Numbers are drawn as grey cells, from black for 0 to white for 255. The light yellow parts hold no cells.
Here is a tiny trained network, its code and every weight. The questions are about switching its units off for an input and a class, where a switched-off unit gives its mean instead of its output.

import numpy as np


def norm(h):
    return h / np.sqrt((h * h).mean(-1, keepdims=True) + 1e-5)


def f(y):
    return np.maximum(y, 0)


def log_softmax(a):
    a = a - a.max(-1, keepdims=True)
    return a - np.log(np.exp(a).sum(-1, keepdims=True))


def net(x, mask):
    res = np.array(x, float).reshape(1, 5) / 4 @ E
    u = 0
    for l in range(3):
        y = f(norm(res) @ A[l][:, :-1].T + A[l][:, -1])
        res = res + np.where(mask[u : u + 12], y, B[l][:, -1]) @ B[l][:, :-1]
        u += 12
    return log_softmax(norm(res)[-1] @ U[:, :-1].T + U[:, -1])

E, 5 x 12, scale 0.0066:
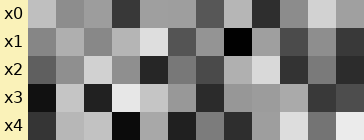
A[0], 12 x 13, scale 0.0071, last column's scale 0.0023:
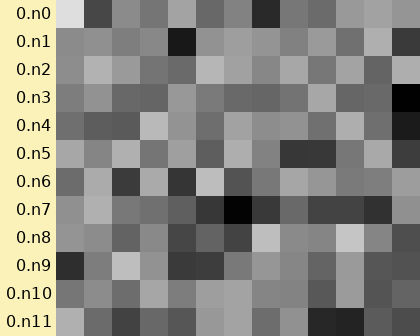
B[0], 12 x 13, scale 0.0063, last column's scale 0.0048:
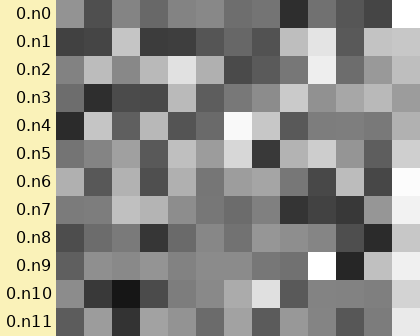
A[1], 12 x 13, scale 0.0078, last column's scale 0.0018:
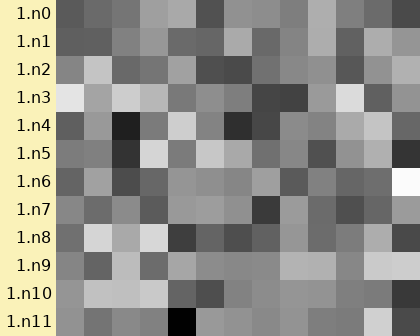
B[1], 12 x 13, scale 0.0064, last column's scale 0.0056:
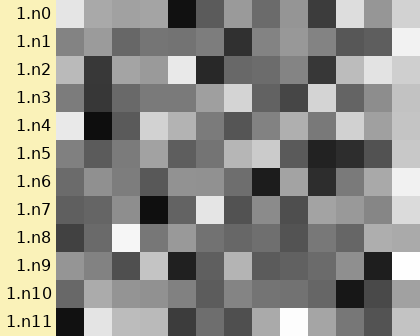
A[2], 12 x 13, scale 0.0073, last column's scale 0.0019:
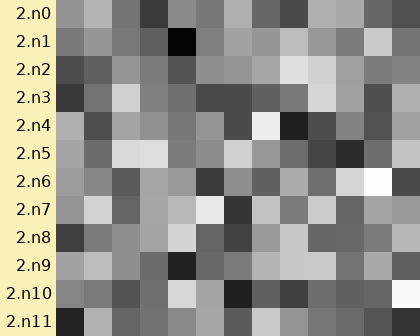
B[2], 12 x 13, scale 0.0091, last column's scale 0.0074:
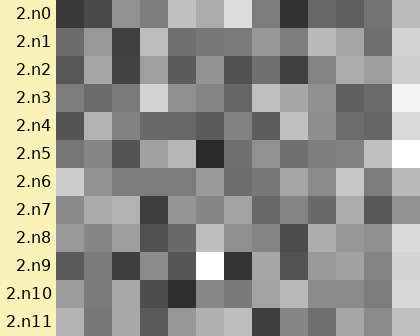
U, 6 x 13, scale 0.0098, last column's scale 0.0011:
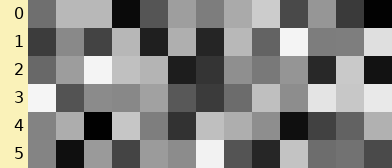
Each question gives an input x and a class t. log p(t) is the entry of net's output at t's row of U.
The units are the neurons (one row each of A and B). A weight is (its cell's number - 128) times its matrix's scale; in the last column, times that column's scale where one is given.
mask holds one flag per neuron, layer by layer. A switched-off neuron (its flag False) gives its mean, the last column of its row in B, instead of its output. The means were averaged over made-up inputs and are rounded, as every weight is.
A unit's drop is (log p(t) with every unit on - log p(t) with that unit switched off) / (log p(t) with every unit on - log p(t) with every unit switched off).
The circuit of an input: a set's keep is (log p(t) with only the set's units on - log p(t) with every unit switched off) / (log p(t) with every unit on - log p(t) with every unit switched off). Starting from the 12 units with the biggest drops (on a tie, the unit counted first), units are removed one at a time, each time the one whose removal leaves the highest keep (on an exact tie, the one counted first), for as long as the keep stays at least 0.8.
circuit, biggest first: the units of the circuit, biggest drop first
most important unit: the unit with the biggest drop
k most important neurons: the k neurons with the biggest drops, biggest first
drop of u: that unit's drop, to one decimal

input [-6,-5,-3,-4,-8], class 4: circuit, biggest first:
(1.n5, 2.n5)
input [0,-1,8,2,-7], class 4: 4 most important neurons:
(2.n5, 0.n11, 1.n7, 1.n1)
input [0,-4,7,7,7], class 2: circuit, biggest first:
(1.n2, 0.n7)
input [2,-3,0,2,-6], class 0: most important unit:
0.n8
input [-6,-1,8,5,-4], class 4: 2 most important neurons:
(0.n10, 0.n6)
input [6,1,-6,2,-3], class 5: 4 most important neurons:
(1.n3, 0.n11, 1.n2, 0.n0)
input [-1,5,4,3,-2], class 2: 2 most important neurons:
(0.n7, 1.n9)
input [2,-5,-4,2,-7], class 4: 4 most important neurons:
(1.n5, 1.n7, 1.n1, 2.n8)
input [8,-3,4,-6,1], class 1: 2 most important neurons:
(0.n6, 1.n11)
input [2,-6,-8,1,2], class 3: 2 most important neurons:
(1.n4, 2.n6)
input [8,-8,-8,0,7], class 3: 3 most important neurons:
(1.n4, 2.n6, 0.n6)
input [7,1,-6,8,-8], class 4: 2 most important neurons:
(1.n5, 1.n7)
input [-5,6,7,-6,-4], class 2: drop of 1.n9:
0.2
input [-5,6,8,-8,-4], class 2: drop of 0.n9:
0.3
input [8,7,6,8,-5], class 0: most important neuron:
(2.n10)
